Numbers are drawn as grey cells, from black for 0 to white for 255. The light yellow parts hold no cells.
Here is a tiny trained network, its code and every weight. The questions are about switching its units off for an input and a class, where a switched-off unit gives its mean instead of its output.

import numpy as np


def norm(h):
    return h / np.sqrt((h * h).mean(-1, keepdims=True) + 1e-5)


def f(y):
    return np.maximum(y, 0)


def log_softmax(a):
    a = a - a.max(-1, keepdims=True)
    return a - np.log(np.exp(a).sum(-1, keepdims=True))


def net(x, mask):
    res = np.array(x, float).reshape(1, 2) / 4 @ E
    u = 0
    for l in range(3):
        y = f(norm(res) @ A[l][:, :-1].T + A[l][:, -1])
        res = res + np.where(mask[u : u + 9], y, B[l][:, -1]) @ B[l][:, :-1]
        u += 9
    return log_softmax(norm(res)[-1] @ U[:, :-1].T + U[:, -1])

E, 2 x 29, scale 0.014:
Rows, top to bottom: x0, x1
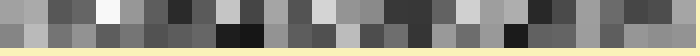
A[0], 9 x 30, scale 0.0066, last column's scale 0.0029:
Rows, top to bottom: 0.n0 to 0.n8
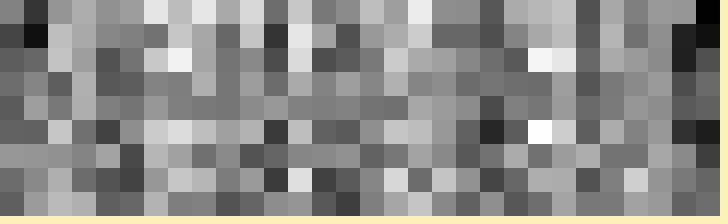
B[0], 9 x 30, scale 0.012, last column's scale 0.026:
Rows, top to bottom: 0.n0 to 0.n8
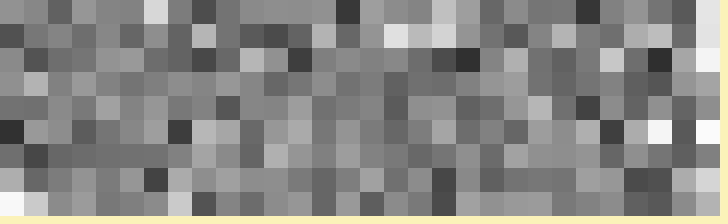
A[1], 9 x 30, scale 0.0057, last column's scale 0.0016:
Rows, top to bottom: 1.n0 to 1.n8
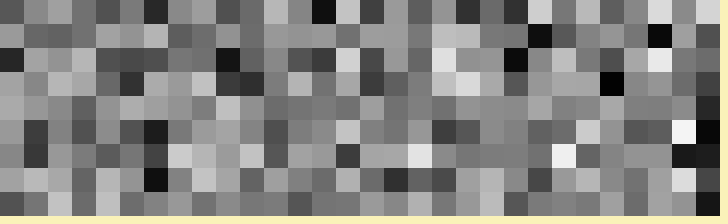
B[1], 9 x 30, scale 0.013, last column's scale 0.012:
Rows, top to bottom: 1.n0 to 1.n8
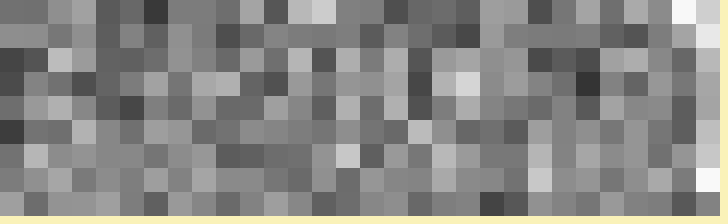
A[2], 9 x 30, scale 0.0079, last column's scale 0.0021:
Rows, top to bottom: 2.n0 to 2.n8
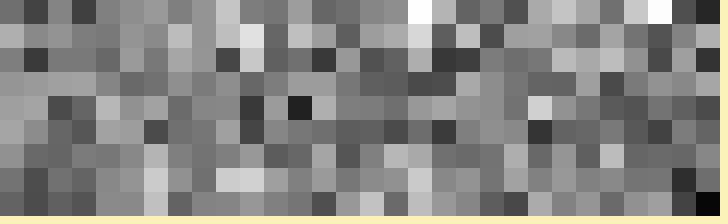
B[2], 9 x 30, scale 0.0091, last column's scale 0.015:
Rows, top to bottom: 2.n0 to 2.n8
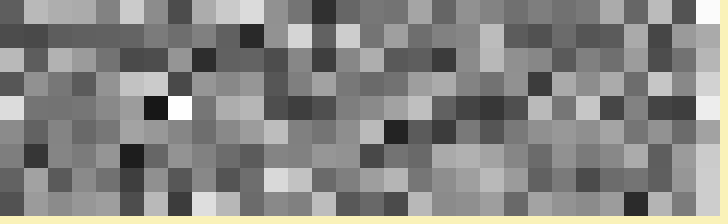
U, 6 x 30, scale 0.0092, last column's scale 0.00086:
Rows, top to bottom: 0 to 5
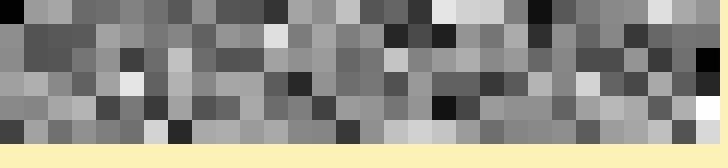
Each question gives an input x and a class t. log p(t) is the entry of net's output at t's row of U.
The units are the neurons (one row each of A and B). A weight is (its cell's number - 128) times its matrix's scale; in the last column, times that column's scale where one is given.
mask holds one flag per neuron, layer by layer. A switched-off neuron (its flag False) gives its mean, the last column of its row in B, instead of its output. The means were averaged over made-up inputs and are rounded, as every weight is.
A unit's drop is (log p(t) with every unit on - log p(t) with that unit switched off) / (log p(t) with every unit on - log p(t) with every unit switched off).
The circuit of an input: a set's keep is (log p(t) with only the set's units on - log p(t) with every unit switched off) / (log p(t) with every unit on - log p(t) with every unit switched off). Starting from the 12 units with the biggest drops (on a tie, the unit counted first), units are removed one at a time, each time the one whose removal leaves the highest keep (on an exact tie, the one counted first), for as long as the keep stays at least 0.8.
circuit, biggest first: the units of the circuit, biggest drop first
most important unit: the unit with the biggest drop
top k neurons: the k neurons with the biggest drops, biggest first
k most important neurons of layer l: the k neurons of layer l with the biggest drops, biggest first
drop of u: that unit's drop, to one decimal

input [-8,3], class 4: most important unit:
0.n2
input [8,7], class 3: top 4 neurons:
0.n1, 0.n5, 1.n0, 2.n4
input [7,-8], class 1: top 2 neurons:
0.n1, 0.n5
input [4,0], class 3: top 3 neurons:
0.n1, 0.n5, 0.n2
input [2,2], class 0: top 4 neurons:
0.n3, 0.n7, 0.n8, 0.n2
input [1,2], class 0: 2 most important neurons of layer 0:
0.n2, 0.n7
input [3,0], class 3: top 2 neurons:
0.n1, 0.n5
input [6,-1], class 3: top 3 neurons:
0.n0, 0.n2, 0.n5
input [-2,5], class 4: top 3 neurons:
0.n5, 0.n1, 0.n0
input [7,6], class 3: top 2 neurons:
0.n1, 0.n5
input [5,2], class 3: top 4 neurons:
0.n1, 0.n5, 0.n2, 0.n0
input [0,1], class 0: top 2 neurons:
0.n2, 0.n3
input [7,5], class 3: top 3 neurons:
0.n1, 0.n5, 0.n0
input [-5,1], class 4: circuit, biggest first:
0.n2
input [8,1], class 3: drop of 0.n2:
0.1
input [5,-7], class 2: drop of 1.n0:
0.3
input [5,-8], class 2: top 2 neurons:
0.n5, 0.n2
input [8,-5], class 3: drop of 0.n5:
0.2
